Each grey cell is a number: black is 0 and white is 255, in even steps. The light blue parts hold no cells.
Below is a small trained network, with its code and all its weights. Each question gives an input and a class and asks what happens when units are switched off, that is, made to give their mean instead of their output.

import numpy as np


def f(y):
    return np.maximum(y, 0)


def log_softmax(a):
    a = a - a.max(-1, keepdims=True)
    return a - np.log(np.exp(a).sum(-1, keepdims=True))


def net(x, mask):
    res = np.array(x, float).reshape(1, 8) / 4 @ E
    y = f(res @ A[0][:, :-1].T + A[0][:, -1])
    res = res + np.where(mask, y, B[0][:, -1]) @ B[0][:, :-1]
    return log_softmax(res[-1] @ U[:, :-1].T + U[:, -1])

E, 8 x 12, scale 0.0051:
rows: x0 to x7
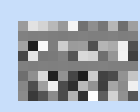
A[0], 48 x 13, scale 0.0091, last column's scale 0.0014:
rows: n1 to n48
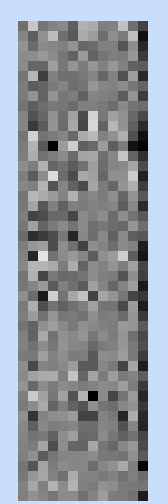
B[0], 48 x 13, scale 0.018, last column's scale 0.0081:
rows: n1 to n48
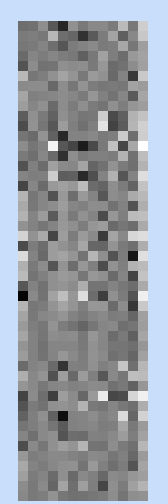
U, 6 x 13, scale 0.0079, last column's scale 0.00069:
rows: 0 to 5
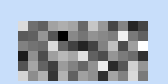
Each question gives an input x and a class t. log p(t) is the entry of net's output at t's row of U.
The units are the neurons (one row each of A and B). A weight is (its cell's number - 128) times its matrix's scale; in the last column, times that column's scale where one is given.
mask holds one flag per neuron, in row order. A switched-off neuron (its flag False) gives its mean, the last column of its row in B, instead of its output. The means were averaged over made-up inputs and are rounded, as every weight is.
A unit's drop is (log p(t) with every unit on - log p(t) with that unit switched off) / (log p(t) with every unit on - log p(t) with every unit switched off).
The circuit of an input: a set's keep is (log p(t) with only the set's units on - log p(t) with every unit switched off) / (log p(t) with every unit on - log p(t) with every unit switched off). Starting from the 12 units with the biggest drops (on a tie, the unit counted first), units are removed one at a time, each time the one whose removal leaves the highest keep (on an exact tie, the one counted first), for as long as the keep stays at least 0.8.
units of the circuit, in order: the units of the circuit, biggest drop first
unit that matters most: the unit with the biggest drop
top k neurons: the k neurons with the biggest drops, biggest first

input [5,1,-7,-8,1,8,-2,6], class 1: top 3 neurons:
[n40 n35 n28]
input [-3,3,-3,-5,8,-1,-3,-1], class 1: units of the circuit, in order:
[n40]
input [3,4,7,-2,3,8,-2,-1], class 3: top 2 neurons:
[n17 n23]
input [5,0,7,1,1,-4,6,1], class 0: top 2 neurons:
[n24 n13]
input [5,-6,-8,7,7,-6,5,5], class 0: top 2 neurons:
[n6 n29]
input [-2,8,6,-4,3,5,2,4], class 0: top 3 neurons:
[n24 n28 n38]
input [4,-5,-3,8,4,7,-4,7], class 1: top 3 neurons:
[n12 n1 n14]
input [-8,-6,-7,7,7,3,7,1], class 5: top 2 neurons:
[n22 n20]
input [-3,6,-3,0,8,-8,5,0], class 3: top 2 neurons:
[n28 n13]
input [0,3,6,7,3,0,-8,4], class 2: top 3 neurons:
[n13 n40 n35]
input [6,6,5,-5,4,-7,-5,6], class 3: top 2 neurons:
[n28 n38]
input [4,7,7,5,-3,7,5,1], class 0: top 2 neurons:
[n24 n28]
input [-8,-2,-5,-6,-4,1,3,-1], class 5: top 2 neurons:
[n22 n20]
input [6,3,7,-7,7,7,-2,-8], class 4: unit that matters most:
n38
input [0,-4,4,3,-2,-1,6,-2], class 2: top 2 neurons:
[n16 n2]
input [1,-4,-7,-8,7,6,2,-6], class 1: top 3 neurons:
[n40 n35 n24]
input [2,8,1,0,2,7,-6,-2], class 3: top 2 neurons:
[n17 n16]
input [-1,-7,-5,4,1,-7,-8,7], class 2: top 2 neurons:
[n13 n38]
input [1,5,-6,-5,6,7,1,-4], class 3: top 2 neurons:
[n17 n24]
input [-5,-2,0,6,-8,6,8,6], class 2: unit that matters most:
n16
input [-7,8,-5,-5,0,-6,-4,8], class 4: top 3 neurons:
[n11 n10 n5]
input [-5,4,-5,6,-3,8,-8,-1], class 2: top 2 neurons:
[n13 n28]
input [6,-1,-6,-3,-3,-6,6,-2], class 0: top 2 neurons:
[n13 n6]
